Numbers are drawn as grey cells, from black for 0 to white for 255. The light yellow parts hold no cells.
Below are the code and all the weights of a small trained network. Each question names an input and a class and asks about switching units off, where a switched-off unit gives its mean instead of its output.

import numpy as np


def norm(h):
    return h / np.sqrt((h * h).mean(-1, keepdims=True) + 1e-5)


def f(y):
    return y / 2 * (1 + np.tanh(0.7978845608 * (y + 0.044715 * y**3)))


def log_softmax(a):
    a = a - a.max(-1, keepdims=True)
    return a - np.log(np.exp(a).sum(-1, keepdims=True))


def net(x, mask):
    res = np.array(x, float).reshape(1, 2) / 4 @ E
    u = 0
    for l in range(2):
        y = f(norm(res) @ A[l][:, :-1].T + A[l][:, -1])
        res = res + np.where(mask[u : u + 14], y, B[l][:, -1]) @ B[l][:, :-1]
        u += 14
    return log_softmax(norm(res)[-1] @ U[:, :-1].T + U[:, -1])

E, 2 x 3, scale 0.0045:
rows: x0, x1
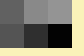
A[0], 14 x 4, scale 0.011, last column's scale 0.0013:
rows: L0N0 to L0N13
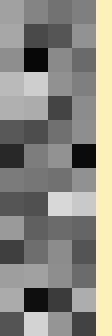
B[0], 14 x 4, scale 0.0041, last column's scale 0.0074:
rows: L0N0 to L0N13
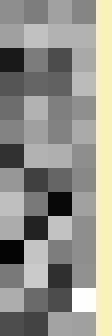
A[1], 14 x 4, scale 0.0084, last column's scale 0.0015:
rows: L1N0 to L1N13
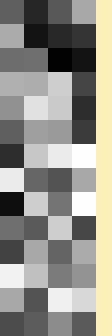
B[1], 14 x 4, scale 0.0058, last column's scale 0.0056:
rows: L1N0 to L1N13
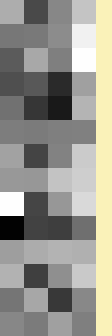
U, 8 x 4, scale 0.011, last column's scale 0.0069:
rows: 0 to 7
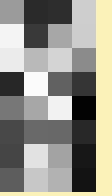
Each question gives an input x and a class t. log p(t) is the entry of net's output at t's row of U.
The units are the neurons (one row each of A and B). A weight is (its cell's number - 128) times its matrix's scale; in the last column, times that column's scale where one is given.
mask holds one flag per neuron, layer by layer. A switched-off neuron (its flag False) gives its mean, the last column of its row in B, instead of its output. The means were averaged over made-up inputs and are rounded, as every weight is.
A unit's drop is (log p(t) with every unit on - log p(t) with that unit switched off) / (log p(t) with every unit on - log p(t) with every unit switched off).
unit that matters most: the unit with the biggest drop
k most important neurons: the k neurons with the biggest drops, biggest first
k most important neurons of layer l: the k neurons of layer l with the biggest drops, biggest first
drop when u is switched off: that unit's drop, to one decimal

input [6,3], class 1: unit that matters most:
L1N8
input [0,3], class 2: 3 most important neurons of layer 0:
[L0N1 L0N3 L0N13]
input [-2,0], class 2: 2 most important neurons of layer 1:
[L1N7 L1N4]
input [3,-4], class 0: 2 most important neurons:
[L0N12 L0N2]
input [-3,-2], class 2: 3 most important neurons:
[L0N3 L0N1 L0N11]
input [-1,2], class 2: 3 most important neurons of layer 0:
[L0N1 L0N13 L0N2]
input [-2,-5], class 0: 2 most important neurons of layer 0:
[L0N12 L0N2]
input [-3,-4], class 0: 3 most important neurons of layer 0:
[L0N12 L0N2 L0N7]
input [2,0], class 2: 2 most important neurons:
[L0N8 L1N10]
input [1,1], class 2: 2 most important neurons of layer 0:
[L0N12 L0N13]
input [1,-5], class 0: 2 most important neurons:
[L0N12 L0N2]
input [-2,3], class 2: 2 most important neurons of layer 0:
[L0N1 L0N3]
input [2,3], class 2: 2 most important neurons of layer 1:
[L1N4 L1N3]
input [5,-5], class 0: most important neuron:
[L0N2]
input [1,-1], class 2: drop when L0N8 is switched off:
0.6
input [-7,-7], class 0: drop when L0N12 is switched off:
0.2
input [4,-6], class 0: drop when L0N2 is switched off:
0.1
